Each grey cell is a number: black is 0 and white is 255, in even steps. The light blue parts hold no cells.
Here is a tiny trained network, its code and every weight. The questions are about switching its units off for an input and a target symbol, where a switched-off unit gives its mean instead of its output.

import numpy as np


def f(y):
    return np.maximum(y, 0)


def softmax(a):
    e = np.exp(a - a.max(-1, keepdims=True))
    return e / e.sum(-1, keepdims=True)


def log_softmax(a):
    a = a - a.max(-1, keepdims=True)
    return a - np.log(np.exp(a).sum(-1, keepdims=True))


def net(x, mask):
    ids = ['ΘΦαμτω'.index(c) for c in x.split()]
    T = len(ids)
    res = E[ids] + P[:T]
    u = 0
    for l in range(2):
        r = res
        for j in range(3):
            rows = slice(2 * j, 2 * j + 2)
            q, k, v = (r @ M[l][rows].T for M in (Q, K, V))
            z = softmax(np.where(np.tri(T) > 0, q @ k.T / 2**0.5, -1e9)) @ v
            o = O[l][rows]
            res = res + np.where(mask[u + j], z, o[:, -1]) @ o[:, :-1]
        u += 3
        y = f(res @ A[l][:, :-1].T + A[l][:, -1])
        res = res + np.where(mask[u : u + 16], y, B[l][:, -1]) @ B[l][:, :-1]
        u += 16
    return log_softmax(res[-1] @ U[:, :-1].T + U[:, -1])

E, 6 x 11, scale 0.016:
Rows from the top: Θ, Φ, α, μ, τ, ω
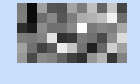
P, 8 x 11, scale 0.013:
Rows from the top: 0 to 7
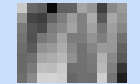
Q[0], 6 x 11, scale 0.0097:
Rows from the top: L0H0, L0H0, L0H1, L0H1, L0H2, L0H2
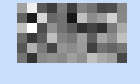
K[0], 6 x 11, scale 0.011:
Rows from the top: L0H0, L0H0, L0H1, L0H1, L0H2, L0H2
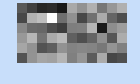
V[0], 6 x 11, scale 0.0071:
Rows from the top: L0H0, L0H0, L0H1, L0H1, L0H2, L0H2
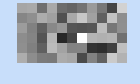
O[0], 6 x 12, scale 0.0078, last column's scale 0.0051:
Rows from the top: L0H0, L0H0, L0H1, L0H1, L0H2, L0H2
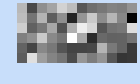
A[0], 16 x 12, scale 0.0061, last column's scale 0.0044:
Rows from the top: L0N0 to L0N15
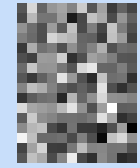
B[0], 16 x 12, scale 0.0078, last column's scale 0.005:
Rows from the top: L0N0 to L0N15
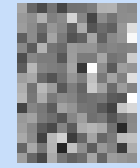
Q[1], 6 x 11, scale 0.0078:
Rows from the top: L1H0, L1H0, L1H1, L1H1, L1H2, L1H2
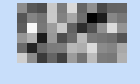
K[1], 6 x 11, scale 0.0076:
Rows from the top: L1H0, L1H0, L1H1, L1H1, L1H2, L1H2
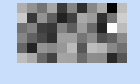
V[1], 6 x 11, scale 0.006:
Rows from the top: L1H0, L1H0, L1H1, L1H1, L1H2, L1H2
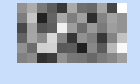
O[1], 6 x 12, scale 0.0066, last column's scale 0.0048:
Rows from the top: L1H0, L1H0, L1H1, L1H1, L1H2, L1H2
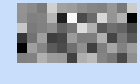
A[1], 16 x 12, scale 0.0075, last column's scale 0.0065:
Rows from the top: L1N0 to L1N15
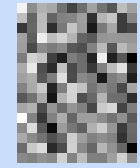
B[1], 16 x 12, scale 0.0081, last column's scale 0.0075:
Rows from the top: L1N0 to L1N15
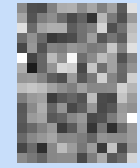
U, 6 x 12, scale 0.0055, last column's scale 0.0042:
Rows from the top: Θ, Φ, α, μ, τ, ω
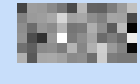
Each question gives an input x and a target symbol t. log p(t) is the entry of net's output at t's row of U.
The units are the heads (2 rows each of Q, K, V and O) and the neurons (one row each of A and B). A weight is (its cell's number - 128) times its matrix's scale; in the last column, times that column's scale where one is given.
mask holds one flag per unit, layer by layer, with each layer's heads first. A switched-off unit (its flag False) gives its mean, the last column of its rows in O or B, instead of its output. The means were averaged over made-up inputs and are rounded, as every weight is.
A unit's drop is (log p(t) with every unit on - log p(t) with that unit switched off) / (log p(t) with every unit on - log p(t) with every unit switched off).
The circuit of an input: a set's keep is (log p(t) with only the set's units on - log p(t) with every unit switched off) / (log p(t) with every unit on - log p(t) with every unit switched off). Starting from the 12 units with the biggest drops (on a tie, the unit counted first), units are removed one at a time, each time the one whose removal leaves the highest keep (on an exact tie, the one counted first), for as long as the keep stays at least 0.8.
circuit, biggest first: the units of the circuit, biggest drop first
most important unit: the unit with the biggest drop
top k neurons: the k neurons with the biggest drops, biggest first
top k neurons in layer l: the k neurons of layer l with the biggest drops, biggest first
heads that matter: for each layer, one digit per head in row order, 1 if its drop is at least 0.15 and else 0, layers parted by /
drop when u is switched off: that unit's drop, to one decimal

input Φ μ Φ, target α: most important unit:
L0N10
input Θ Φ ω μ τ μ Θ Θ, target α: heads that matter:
101 / 010
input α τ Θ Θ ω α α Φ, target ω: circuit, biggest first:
(L0H1, L1N1)
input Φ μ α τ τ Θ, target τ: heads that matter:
010 / 100
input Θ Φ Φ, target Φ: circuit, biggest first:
(L0H1, L0H2, L1N8)
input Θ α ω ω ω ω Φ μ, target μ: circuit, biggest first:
(L1N0, L0H0)
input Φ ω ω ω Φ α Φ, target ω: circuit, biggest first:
(L0H1, L1N2, L1N1)
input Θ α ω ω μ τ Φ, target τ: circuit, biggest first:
(L0H1, L1H0, L0N5)
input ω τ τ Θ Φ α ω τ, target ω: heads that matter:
111 / 110
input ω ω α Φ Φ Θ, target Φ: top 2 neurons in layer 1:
(L1N8, L1N14)
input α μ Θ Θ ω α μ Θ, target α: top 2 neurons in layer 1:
(L1N9, L1N2)
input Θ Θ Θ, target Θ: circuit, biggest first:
(L0H0, L1N12, L1H0)
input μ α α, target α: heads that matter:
111 / 010
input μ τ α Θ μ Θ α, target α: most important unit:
L1N9
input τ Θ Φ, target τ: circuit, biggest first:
(L1H0, L0H0)
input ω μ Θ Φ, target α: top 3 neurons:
(L0N10, L1N9, L1N2)
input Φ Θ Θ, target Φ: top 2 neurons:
(L1N8, L0N14)
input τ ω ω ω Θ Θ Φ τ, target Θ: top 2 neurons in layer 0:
(L0N13, L0N0)
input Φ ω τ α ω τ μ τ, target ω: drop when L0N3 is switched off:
0.1
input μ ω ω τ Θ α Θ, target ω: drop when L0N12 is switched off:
0.0
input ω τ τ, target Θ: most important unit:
L0H2
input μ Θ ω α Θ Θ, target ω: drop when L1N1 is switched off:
0.2
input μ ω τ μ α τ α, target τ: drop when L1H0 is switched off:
0.4
